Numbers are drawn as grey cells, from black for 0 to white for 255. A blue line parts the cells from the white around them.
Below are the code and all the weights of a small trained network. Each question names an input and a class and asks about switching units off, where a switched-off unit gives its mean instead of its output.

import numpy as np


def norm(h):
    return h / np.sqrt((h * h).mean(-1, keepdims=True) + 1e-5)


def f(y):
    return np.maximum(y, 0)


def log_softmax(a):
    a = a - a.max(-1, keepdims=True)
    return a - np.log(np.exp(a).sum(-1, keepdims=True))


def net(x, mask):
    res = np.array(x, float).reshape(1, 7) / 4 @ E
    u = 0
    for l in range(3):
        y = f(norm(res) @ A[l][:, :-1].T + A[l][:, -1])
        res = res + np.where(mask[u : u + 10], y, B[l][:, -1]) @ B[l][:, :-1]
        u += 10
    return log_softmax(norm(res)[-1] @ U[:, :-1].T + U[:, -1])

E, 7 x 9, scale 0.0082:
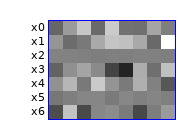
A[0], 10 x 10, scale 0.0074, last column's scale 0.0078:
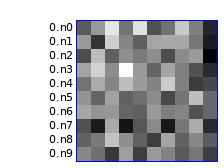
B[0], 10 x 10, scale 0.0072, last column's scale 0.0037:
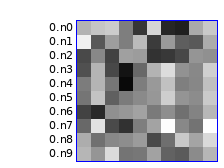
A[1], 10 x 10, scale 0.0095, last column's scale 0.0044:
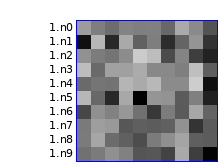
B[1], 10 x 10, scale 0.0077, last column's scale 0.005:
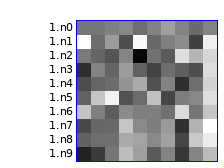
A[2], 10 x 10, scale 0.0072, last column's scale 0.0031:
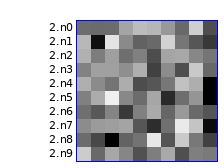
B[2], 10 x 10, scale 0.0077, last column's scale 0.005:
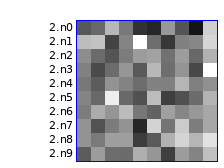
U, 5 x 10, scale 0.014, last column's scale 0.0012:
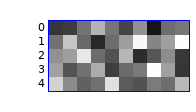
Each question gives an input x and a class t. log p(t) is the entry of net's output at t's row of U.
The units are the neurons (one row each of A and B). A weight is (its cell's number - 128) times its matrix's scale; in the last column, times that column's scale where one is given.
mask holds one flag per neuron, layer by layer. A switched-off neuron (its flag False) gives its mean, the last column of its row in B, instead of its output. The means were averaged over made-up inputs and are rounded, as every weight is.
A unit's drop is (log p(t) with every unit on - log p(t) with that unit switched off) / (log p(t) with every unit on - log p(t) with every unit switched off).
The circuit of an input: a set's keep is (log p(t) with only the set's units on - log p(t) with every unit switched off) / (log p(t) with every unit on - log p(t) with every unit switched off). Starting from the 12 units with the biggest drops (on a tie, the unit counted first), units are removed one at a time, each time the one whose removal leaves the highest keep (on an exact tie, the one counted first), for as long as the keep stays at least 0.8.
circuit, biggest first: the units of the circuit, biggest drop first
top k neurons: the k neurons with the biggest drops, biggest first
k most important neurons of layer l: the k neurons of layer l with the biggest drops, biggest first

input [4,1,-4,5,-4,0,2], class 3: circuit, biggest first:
(1.n6)
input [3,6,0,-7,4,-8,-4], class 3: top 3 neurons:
(1.n2, 2.n8, 1.n7)
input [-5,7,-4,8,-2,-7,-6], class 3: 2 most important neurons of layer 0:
(0.n8, 0.n6)
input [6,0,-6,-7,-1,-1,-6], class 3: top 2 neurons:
(1.n2, 1.n5)
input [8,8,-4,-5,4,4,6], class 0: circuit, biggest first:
(1.n4, 2.n0)
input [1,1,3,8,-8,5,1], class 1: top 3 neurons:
(0.n7, 0.n5, 1.n2)
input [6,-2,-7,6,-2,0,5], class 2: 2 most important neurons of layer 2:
(2.n5, 2.n8)
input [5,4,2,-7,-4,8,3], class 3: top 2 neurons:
(1.n2, 2.n8)
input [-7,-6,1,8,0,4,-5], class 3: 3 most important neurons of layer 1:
(1.n6, 1.n4, 1.n1)
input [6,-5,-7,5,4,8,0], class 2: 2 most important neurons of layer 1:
(1.n4, 1.n3)
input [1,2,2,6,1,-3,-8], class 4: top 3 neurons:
(2.n1, 0.n1, 1.n2)
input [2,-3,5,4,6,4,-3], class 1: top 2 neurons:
(0.n3, 0.n4)
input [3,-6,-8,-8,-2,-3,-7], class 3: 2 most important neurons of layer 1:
(1.n2, 1.n1)
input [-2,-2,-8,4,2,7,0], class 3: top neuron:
(0.n8)
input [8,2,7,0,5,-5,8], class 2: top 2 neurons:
(0.n0, 2.n5)
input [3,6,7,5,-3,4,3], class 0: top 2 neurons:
(1.n4, 1.n2)
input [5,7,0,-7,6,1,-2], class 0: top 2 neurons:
(1.n4, 2.n0)
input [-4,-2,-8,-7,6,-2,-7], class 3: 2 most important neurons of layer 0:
(0.n7, 0.n6)
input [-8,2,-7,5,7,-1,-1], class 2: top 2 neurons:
(1.n5, 0.n7)
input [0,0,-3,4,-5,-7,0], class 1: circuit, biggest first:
(0.n7)
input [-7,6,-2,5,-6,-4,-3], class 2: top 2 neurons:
(1.n5, 1.n7)
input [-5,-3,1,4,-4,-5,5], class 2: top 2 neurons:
(1.n5, 0.n9)
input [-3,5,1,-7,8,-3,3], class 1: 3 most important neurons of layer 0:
(0.n3, 0.n4, 0.n8)
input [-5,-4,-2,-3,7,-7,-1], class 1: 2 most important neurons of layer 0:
(0.n3, 0.n4)
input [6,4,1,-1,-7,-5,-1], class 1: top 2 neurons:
(0.n7, 0.n5)
